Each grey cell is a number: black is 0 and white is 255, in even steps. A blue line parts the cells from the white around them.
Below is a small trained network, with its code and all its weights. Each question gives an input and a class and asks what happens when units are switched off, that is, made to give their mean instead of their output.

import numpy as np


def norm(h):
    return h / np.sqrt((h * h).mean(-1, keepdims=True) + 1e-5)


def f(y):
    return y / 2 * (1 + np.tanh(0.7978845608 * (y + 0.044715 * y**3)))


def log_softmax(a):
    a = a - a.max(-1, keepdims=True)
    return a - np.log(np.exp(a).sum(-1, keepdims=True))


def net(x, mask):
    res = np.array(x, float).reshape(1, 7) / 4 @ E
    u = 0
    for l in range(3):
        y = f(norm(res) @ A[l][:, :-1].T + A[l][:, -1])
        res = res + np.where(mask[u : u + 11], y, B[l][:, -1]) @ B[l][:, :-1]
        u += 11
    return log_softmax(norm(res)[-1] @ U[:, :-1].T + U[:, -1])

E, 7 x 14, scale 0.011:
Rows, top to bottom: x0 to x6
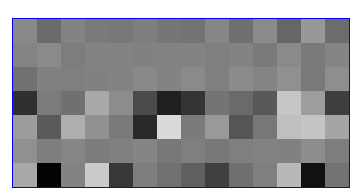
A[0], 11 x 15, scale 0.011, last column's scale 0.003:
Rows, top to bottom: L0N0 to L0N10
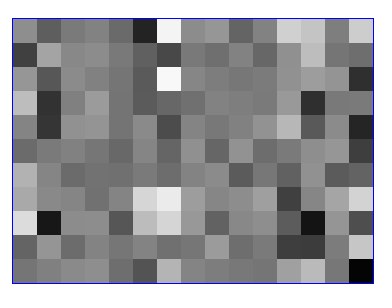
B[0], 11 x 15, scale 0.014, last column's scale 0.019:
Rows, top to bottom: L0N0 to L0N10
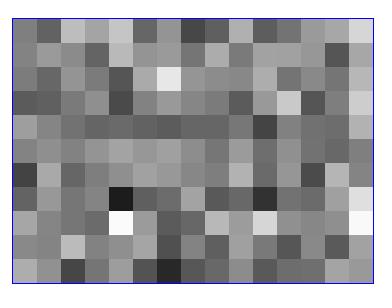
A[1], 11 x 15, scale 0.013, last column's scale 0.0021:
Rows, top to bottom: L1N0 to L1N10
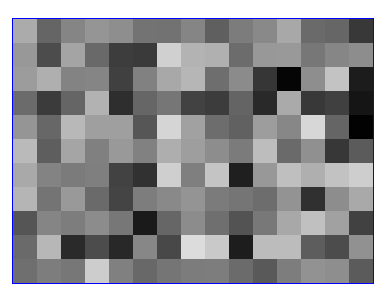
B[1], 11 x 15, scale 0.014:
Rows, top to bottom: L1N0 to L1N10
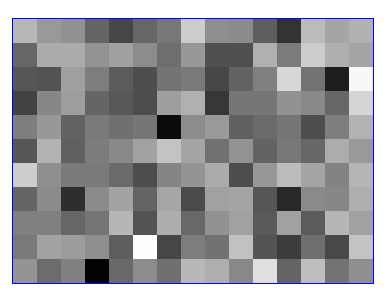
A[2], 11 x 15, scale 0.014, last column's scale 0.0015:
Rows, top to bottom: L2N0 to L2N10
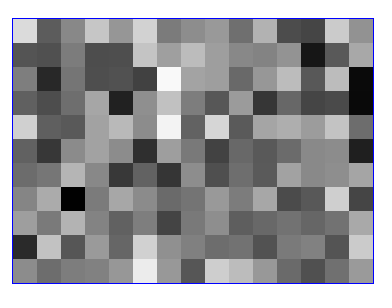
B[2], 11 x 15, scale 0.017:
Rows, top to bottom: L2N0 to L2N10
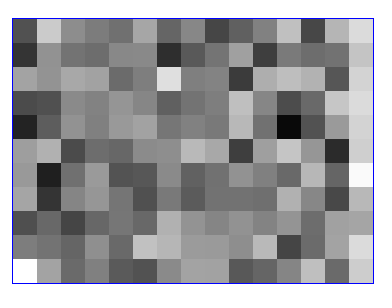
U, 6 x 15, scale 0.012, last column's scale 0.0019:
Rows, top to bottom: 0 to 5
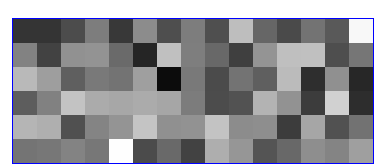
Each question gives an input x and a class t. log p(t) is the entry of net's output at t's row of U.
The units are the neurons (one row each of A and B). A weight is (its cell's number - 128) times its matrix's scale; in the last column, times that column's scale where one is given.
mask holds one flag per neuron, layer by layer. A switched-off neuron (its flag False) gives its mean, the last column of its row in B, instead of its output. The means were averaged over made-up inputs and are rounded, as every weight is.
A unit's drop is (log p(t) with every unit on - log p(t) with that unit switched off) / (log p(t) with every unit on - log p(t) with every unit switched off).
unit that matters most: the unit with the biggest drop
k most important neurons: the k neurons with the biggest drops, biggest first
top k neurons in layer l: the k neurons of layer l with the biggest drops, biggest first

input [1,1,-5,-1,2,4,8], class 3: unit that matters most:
L0N8
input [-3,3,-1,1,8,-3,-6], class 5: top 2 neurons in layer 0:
L0N7, L0N0
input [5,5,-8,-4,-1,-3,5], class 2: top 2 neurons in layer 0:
L0N8, L0N0
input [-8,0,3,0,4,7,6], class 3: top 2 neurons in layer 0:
L0N8, L0N7
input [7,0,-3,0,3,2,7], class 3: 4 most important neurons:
L0N8, L0N7, L1N2, L2N4
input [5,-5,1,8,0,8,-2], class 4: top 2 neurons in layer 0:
L0N1, L0N0
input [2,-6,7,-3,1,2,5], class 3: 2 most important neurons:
L0N8, L2N4
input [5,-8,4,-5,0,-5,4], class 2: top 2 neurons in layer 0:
L0N8, L0N0
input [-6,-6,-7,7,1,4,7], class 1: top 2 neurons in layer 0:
L0N7, L0N9
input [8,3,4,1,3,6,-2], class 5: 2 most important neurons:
L0N7, L1N2
